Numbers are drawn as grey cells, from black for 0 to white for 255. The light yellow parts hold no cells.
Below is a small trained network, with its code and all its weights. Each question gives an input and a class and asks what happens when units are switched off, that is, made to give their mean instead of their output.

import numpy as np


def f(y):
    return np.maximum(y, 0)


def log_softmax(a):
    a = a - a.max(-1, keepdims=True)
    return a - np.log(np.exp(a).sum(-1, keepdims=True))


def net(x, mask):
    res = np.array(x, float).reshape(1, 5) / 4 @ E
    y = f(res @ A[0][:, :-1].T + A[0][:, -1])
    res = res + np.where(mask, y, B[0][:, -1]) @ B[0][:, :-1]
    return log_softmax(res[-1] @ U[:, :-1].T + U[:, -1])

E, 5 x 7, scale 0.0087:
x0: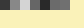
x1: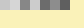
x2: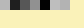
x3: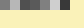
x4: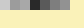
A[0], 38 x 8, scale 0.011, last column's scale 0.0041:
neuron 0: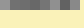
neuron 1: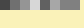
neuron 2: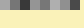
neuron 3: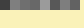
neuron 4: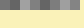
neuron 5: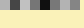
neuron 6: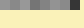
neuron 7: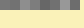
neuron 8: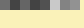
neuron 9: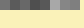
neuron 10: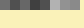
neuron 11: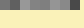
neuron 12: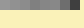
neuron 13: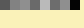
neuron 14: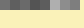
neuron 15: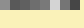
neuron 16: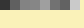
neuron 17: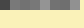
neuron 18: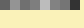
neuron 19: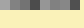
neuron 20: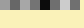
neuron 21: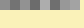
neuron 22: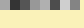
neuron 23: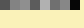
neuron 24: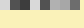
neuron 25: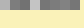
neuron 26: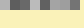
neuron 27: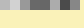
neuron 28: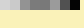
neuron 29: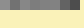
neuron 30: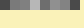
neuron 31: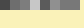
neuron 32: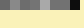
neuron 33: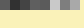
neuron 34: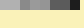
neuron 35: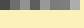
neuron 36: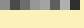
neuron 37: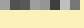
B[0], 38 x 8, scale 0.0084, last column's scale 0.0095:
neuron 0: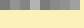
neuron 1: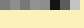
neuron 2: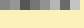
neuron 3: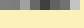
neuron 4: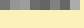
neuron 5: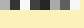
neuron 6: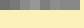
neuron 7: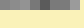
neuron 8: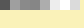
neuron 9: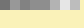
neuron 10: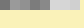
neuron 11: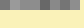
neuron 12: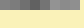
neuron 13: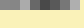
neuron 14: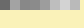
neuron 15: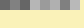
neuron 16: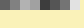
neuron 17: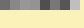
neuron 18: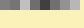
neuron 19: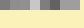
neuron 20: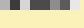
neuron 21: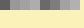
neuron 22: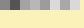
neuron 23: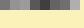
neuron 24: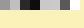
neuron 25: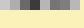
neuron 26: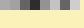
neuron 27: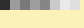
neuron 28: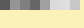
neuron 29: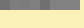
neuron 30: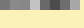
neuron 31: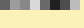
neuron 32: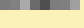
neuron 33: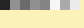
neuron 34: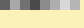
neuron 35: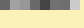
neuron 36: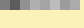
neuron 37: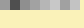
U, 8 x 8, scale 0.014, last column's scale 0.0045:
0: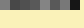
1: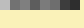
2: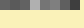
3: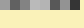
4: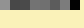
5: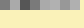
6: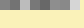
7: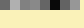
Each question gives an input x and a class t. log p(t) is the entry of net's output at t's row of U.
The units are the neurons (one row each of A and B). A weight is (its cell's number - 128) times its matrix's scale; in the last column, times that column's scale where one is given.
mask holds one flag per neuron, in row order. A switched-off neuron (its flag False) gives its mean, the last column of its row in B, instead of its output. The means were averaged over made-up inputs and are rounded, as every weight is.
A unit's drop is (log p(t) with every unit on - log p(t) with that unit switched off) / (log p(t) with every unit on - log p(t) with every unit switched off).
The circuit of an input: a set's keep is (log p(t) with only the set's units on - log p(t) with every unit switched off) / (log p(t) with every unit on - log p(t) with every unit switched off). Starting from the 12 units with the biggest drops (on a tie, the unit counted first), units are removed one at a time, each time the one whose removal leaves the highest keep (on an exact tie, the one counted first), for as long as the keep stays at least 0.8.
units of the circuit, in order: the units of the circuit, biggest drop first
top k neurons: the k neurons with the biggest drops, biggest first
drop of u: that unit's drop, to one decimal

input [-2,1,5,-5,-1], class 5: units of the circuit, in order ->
(neuron 24)
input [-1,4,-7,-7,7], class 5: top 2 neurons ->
(neuron 5; neuron 20)
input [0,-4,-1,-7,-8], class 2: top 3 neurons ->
(neuron 22; neuron 37; neuron 36)
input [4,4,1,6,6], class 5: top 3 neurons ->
(neuron 27; neuron 28; neuron 16)
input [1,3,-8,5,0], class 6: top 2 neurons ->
(neuron 24; neuron 18)
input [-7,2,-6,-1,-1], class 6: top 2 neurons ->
(neuron 24; neuron 18)
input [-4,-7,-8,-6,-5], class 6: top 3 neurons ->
(neuron 22; neuron 37; neuron 36)
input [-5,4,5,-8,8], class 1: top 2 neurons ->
(neuron 24; neuron 5)
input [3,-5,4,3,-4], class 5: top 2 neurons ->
(neuron 33; neuron 8)
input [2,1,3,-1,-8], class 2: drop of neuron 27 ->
-0.1
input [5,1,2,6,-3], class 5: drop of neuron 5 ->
0.2
